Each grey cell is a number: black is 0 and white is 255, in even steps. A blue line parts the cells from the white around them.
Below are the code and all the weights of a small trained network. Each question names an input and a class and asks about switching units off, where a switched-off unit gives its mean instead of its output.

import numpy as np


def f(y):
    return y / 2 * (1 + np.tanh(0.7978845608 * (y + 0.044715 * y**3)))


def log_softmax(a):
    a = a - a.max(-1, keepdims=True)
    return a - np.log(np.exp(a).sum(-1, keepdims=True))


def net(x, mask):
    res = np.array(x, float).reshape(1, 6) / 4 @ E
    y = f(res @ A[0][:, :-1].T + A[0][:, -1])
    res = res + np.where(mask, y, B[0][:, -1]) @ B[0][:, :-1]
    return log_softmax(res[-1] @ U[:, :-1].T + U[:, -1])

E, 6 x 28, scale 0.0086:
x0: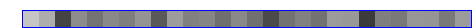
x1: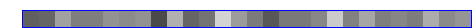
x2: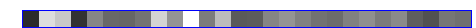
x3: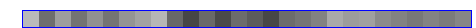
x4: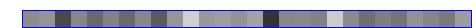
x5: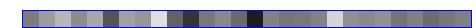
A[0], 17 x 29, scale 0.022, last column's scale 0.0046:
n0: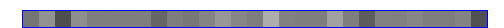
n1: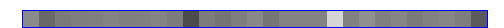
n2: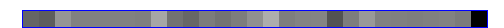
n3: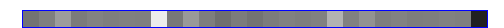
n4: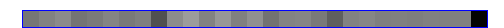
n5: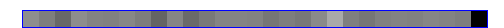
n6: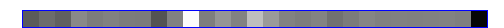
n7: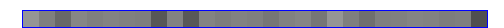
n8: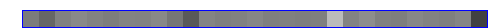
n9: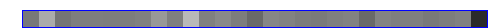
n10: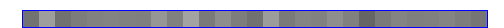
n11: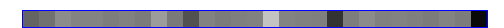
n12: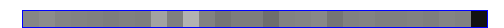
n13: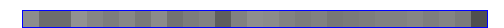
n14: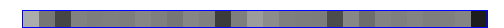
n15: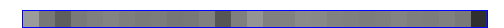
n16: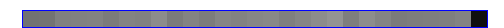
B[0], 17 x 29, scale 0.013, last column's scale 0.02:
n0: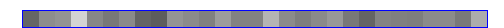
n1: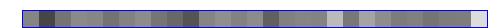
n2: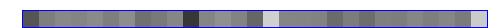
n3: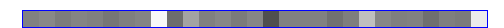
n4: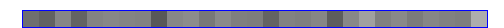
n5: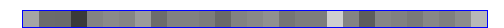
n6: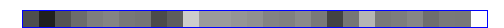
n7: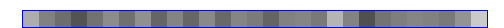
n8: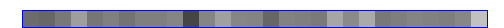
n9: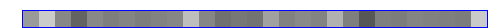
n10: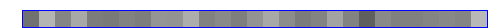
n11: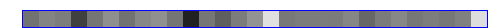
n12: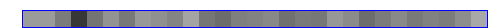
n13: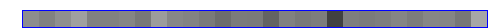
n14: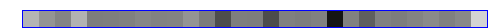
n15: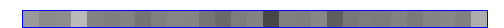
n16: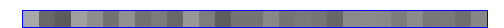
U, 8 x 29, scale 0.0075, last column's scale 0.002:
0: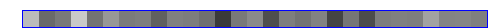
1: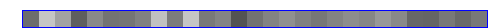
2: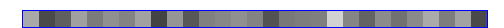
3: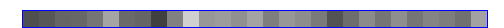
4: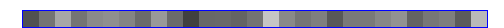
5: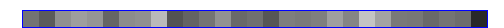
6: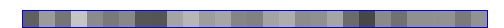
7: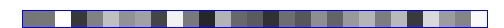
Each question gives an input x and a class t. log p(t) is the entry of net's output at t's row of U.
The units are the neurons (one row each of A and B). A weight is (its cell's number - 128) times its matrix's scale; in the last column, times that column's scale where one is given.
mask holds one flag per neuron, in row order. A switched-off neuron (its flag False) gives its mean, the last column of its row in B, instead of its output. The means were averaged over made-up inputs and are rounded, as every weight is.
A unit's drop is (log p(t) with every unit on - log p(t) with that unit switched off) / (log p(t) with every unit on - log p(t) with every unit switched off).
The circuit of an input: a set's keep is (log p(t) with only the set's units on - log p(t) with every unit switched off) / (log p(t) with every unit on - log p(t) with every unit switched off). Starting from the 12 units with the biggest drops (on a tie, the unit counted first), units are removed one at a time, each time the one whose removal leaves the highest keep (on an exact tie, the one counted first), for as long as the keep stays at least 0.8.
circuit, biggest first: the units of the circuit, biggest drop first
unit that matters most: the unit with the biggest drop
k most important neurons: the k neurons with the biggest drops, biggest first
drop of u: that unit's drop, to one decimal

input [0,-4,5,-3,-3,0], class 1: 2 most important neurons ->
[n9 n10]
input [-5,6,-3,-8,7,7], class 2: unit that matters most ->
n3
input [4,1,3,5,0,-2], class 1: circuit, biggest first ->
[n6 n1]
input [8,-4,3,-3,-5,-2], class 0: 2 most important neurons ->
[n14 n3]
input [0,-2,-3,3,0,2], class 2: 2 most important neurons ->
[n3 n1]
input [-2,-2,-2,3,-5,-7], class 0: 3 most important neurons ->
[n14 n15 n13]
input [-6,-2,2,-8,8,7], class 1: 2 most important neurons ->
[n3 n9]
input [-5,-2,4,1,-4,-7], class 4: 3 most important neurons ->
[n11 n2 n7]
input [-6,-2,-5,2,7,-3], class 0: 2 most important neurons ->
[n14 n15]
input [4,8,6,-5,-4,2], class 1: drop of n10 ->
-0.1
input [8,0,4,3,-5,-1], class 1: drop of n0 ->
0.1
